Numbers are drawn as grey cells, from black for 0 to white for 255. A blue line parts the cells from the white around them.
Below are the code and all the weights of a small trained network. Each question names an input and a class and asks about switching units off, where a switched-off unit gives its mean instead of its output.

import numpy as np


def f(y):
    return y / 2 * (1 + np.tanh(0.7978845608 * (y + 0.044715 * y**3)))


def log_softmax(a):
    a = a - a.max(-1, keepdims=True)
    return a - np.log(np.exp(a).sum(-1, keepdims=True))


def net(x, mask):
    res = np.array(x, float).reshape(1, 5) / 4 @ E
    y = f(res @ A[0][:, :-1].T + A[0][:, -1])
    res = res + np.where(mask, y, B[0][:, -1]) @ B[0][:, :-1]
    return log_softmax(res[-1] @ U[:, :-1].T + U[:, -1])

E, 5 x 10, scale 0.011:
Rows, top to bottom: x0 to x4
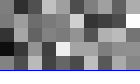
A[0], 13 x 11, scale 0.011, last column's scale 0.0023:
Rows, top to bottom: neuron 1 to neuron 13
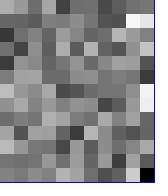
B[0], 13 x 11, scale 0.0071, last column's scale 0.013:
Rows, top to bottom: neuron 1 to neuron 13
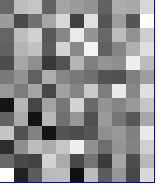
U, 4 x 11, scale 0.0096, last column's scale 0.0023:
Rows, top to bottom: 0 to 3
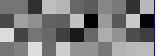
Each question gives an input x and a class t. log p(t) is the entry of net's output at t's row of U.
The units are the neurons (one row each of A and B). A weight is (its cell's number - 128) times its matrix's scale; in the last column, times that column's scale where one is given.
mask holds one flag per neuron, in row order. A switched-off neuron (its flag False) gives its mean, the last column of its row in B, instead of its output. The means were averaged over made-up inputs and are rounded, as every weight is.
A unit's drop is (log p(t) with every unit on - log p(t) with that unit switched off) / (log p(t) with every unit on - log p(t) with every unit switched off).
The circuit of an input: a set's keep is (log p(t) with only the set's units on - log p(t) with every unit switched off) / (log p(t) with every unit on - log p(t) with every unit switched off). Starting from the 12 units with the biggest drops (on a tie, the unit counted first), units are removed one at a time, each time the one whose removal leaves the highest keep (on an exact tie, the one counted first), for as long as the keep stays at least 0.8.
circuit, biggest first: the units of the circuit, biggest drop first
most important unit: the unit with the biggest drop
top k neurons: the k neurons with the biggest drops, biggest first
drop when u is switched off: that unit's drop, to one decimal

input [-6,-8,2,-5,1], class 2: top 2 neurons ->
neuron 10; neuron 4
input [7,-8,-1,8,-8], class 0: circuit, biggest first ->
neuron 9
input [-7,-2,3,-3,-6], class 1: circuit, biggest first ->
neuron 2; neuron 13
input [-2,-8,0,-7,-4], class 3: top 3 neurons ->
neuron 1; neuron 11; neuron 7
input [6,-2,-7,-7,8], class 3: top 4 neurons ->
neuron 1; neuron 7; neuron 4; neuron 13
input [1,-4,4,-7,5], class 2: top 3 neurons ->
neuron 10; neuron 4; neuron 3
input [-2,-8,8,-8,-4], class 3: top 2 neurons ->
neuron 11; neuron 1
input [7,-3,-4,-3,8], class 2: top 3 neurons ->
neuron 10; neuron 11; neuron 3
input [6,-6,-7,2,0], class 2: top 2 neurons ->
neuron 10; neuron 11
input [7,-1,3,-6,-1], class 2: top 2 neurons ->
neuron 4; neuron 3
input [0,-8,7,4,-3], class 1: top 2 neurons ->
neuron 2; neuron 13
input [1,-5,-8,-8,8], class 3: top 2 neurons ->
neuron 1; neuron 7
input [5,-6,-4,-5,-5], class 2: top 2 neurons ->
neuron 10; neuron 4
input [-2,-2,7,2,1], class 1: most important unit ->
neuron 2
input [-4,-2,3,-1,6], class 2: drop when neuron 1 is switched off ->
0.2
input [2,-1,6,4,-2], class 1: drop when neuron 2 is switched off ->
0.1
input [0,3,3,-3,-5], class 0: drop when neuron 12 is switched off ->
0.2
